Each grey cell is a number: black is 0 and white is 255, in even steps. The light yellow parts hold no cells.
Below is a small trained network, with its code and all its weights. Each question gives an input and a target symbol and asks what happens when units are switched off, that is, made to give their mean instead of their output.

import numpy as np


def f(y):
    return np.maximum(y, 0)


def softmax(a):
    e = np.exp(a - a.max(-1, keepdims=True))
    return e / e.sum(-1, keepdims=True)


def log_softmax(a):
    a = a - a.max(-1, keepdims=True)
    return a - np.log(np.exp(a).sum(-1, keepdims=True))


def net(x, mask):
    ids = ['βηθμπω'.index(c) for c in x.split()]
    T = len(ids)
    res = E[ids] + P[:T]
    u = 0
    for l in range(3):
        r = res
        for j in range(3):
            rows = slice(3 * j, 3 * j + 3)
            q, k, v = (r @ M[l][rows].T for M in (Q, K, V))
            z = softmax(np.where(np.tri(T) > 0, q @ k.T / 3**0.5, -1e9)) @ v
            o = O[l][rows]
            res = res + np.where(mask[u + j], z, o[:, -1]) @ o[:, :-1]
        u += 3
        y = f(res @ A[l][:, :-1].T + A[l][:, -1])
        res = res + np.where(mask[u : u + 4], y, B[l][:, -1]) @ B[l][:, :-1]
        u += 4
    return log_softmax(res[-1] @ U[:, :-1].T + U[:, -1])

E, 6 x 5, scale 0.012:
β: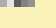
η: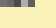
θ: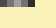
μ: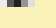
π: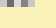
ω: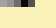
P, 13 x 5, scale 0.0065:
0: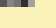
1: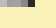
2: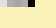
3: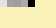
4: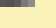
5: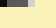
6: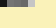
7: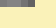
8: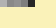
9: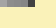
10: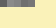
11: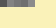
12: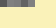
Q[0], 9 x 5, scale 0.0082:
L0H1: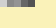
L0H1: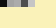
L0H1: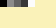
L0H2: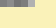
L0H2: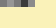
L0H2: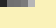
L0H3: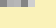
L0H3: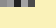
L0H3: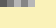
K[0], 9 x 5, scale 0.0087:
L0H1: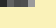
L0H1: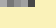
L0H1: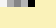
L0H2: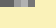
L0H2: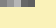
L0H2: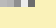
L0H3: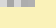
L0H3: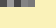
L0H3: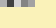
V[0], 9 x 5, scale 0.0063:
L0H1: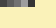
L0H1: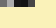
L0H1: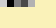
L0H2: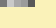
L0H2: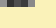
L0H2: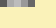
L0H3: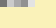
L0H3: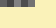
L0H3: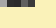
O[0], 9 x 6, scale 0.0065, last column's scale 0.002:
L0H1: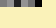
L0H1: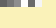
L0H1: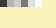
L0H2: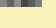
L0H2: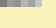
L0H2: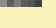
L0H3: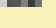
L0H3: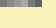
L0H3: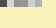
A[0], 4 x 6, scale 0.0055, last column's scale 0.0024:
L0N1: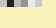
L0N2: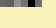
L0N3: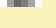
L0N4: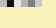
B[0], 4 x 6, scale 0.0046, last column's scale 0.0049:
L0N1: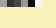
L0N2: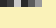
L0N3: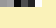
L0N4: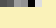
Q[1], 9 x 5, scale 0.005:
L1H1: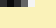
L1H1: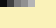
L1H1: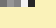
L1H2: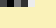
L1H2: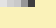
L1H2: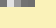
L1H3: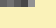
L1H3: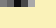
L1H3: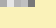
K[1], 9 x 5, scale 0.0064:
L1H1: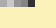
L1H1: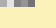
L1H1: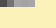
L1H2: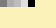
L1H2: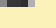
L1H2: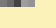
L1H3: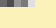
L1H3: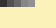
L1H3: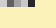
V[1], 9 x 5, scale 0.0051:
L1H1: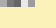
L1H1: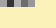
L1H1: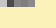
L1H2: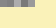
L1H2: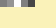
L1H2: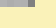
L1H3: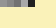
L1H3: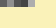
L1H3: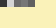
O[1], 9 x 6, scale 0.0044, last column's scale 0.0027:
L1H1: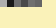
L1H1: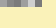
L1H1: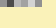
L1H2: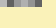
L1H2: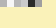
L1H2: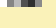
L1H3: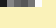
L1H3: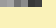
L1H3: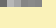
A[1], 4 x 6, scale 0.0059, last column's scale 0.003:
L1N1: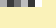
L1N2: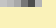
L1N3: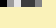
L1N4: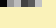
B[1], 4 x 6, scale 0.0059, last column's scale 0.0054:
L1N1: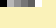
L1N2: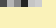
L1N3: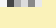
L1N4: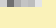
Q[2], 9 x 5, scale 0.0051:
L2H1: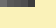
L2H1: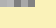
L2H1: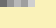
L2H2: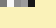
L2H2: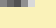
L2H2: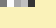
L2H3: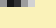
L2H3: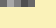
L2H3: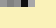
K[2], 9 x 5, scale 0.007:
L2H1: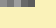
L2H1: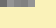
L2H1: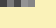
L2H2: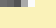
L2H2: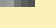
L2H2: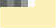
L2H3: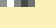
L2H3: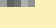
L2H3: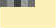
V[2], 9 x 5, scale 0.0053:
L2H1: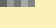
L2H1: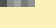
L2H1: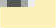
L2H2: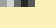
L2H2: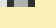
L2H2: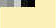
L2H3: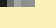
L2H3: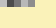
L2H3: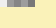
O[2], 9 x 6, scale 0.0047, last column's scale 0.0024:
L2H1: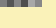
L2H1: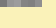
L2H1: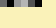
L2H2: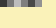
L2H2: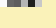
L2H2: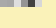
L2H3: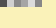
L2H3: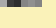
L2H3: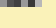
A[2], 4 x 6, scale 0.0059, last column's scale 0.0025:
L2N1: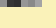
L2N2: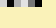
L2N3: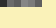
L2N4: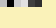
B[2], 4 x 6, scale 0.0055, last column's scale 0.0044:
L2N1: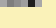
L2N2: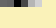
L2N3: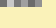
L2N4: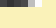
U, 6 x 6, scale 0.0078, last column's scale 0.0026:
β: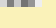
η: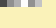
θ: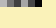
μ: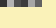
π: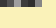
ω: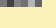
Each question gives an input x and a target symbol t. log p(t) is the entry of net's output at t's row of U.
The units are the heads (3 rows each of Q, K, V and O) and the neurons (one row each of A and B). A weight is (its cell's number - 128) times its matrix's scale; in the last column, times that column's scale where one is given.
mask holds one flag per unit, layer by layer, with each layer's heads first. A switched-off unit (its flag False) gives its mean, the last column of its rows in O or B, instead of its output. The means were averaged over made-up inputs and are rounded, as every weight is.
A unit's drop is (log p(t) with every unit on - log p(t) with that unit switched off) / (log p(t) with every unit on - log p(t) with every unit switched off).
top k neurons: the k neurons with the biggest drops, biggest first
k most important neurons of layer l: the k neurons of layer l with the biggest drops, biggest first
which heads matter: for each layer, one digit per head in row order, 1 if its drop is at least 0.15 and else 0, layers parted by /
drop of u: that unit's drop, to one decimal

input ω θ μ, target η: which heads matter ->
101 / 000 / 000
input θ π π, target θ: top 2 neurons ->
(L1N3; L1N4)
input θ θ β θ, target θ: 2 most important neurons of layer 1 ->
(L1N3; L1N4)
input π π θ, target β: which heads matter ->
100 / 010 / 000
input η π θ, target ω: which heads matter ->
000 / 001 / 000
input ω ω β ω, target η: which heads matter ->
100 / 000 / 000
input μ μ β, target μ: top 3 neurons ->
(L1N3; L1N4; L0N3)
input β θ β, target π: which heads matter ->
111 / 000 / 010
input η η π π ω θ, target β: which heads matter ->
100 / 000 / 000
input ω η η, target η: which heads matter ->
100 / 000 / 000
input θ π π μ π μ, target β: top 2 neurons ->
(L1N1; L0N4)
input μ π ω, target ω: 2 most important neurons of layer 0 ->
(L0N3; L0N1)
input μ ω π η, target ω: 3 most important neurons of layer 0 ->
(L0N3; L0N1; L0N4)
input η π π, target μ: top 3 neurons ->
(L1N1; L1N3; L0N3)
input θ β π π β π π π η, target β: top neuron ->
(L0N1)
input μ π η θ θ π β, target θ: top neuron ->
(L1N1)
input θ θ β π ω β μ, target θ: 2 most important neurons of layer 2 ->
(L2N1; L2N4)
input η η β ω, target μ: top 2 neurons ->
(L0N4; L1N2)
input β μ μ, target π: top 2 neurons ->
(L1N1; L1N3)
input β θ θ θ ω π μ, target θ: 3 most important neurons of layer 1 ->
(L1N3; L1N4; L1N2)
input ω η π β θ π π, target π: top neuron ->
(L0N1)
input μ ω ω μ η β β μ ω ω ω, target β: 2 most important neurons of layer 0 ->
(L0N1; L0N3)
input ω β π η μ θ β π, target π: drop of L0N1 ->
0.2
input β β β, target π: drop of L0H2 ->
0.1
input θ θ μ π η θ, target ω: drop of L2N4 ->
0.3
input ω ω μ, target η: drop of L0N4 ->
0.1
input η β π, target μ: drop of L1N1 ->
0.3
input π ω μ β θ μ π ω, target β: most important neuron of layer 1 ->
(L1N1)
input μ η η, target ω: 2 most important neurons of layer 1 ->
(L1N1; L1N2)
